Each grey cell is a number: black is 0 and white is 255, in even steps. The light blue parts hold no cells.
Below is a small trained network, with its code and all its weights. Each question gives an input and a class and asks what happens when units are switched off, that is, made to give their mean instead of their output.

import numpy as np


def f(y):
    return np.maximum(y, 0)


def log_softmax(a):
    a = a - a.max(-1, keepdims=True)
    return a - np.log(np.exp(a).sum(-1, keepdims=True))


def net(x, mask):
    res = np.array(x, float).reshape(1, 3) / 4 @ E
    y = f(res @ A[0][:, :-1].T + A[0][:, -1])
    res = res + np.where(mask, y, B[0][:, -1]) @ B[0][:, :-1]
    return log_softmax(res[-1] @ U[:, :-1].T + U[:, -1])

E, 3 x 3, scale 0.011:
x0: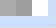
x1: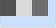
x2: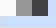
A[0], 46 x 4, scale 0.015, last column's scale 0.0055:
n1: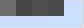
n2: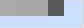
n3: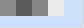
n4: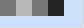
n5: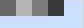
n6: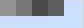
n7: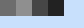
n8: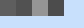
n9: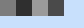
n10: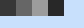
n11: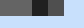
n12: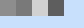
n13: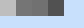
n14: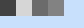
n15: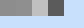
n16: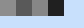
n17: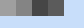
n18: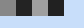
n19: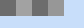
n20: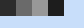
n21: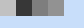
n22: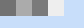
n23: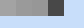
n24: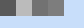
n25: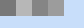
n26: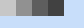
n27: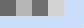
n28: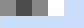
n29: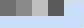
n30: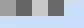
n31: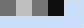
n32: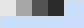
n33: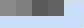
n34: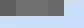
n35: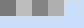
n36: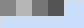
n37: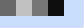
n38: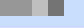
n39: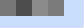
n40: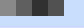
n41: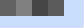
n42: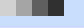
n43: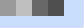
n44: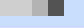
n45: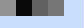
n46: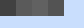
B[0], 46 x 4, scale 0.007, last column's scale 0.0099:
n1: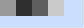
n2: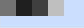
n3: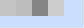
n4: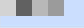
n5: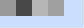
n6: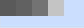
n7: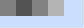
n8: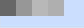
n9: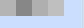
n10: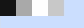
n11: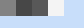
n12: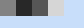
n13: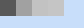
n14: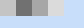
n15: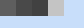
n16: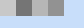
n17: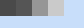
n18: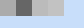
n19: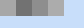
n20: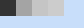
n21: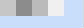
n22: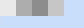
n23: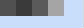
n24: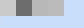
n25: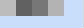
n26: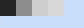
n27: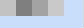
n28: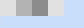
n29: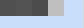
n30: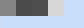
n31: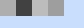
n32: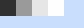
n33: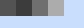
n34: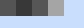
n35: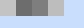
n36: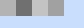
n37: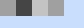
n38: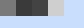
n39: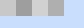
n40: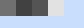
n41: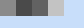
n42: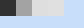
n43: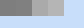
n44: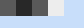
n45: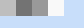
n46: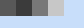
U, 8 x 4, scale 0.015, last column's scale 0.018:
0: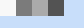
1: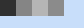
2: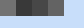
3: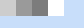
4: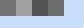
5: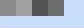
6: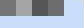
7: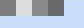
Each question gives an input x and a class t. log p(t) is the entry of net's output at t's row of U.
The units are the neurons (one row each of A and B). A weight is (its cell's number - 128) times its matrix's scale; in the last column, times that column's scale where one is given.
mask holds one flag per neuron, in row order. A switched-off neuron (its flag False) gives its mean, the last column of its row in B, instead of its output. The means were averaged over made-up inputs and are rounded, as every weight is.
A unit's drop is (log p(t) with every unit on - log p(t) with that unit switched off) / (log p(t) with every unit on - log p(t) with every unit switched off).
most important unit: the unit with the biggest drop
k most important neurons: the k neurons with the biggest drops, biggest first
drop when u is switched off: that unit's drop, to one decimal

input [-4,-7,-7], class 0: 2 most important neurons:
n45; n28
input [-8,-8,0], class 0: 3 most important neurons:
n45; n21; n28
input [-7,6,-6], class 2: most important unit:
n46
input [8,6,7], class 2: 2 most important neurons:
n44; n2
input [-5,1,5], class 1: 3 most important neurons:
n32; n42; n26
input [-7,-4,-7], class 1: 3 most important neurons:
n10; n20; n8
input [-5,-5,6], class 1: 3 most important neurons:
n32; n26; n42
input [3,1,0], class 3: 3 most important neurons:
n40; n11; n46
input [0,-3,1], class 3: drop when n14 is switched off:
0.2
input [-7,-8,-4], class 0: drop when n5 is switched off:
0.0
